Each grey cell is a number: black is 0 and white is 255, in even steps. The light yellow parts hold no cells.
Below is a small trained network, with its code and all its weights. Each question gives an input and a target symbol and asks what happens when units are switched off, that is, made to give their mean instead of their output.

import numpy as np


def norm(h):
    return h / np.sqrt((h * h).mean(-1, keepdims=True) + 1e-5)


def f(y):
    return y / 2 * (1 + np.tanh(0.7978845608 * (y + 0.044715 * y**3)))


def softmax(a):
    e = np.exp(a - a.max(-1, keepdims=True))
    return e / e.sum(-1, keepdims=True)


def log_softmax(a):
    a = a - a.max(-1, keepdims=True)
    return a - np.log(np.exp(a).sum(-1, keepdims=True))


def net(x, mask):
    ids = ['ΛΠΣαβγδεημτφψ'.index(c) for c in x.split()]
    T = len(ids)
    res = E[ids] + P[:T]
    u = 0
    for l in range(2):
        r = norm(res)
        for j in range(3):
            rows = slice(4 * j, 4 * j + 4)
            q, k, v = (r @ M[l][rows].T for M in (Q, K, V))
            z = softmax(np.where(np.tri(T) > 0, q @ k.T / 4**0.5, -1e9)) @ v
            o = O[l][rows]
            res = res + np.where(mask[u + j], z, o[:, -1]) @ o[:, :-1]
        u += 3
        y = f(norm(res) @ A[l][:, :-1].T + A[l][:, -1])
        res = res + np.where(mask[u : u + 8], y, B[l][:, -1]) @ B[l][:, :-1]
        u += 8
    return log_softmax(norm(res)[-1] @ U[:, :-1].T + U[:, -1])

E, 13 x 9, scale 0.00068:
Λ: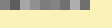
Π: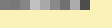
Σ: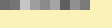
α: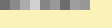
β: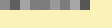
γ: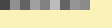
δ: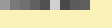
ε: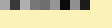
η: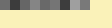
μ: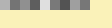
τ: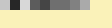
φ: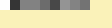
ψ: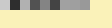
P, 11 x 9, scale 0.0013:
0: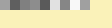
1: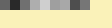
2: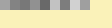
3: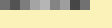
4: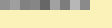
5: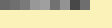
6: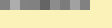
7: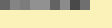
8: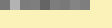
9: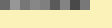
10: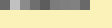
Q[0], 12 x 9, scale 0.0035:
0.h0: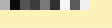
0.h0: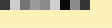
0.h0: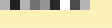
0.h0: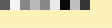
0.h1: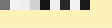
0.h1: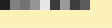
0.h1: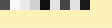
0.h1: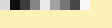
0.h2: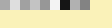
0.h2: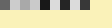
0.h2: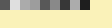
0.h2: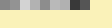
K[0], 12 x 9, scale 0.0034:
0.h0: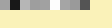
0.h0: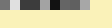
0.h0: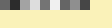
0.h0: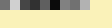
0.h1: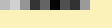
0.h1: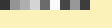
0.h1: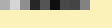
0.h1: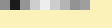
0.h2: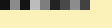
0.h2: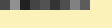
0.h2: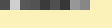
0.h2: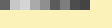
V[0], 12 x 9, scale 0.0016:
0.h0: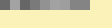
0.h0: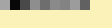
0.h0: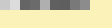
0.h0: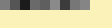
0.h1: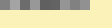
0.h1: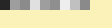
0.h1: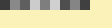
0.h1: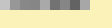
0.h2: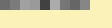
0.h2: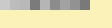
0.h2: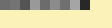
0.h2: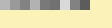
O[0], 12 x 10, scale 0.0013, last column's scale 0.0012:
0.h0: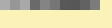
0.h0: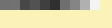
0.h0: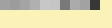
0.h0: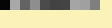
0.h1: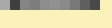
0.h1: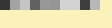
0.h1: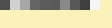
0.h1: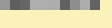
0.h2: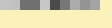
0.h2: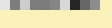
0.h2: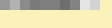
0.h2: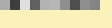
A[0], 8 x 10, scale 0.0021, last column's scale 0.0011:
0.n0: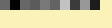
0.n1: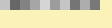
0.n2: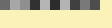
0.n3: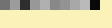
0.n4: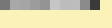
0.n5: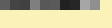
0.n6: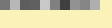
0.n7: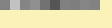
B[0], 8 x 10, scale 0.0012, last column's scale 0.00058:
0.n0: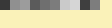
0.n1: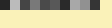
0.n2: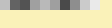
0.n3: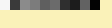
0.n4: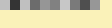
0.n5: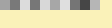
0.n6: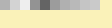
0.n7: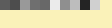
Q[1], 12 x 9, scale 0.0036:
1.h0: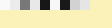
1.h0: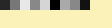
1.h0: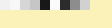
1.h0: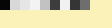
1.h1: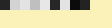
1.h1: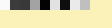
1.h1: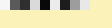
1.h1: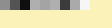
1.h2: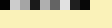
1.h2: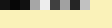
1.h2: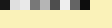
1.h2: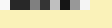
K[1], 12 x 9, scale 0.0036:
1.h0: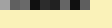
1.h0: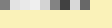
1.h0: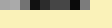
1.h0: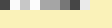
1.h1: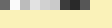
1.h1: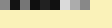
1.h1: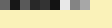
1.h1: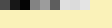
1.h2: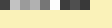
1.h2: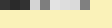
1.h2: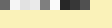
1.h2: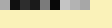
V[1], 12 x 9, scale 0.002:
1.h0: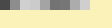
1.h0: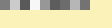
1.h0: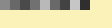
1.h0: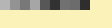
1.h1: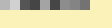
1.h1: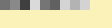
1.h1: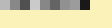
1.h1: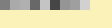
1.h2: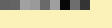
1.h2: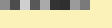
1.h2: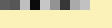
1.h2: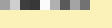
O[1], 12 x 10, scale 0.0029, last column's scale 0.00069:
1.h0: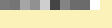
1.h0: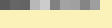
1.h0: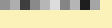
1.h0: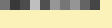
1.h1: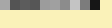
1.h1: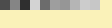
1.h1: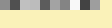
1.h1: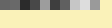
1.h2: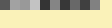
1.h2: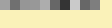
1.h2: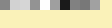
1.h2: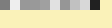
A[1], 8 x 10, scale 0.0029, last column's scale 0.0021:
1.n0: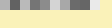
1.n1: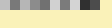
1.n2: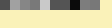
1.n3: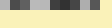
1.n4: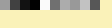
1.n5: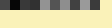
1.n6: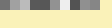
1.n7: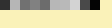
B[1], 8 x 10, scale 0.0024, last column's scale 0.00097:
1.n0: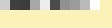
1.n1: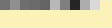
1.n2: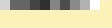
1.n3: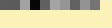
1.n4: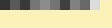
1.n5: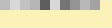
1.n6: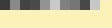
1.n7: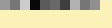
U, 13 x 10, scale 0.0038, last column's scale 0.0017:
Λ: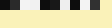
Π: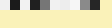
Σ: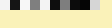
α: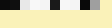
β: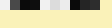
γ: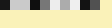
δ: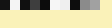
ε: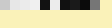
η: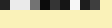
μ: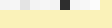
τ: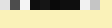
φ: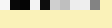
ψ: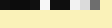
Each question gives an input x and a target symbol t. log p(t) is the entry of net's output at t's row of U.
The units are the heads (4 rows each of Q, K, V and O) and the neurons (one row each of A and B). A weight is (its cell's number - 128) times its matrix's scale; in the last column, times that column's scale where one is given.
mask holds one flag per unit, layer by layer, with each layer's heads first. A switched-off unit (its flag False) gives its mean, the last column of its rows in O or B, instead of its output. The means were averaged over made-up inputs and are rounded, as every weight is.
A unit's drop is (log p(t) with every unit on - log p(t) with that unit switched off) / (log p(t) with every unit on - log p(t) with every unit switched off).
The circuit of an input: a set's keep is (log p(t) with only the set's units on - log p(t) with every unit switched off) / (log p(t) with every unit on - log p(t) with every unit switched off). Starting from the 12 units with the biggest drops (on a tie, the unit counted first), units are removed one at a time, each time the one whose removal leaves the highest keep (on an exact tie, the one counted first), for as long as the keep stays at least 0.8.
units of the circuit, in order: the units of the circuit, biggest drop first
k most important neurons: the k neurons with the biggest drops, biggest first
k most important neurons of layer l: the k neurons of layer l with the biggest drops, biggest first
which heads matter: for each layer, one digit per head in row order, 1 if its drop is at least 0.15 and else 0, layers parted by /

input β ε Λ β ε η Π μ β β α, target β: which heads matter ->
110 / 010
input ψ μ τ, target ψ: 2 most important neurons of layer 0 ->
(0.n7, 0.n1)
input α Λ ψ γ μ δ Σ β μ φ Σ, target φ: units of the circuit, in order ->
(0.h1, 1.h0)
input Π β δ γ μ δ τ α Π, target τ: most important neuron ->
(0.n5)
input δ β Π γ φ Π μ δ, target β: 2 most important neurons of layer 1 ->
(1.n6, 1.n0)
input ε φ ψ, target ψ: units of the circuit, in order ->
(1.n4, 1.h2)
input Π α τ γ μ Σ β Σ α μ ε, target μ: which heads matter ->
100 / 001
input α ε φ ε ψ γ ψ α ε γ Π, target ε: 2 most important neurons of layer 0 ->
(0.n7, 0.n5)
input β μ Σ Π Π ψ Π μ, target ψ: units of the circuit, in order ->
(1.n4, 1.h1)
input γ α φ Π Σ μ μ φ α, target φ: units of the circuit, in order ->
(0.h1, 1.h0)
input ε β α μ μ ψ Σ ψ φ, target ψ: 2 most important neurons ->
(1.n4, 0.n2)
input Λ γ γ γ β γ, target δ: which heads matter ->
000 / 001
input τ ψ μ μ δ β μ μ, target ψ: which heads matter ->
000 / 010
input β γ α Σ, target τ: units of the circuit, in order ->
(1.n2)
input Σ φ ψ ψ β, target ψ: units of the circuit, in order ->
(1.h2, 1.n4)
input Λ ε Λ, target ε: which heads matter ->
000 / 101
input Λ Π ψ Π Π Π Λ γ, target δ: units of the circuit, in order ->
(1.h2, 1.n6)
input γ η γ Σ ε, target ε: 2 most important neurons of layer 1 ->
(1.n1, 1.n4)
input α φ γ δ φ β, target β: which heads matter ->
000 / 011
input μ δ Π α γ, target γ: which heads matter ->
010 / 000
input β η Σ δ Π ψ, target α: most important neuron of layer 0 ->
(0.n0)
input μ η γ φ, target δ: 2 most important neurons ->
(0.n0, 1.n6)
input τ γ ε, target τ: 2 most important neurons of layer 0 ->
(0.n7, 0.n0)
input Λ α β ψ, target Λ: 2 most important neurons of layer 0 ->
(0.n0, 0.n2)
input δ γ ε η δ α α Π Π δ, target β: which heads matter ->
100 / 011
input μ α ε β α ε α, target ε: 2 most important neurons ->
(1.n1, 0.n7)
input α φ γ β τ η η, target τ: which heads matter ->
010 / 001
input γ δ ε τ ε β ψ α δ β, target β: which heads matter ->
110 / 011
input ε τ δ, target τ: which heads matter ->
000 / 001
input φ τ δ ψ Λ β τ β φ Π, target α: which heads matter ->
000 / 100
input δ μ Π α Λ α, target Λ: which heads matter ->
000 / 101
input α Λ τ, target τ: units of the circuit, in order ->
(1.h0)
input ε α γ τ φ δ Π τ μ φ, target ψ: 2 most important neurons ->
(1.n4, 0.n6)
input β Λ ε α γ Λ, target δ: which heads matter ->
100 / 001
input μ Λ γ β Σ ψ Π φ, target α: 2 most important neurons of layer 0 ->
(0.n0, 0.n1)
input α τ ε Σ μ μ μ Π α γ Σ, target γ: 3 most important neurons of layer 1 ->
(1.n6, 1.n7, 1.n4)
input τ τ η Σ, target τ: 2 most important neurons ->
(1.n2, 1.n5)
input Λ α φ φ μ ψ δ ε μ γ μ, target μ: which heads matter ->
000 / 000
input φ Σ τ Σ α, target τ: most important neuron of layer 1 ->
(1.n3)
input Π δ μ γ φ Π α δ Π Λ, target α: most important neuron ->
(0.n7)
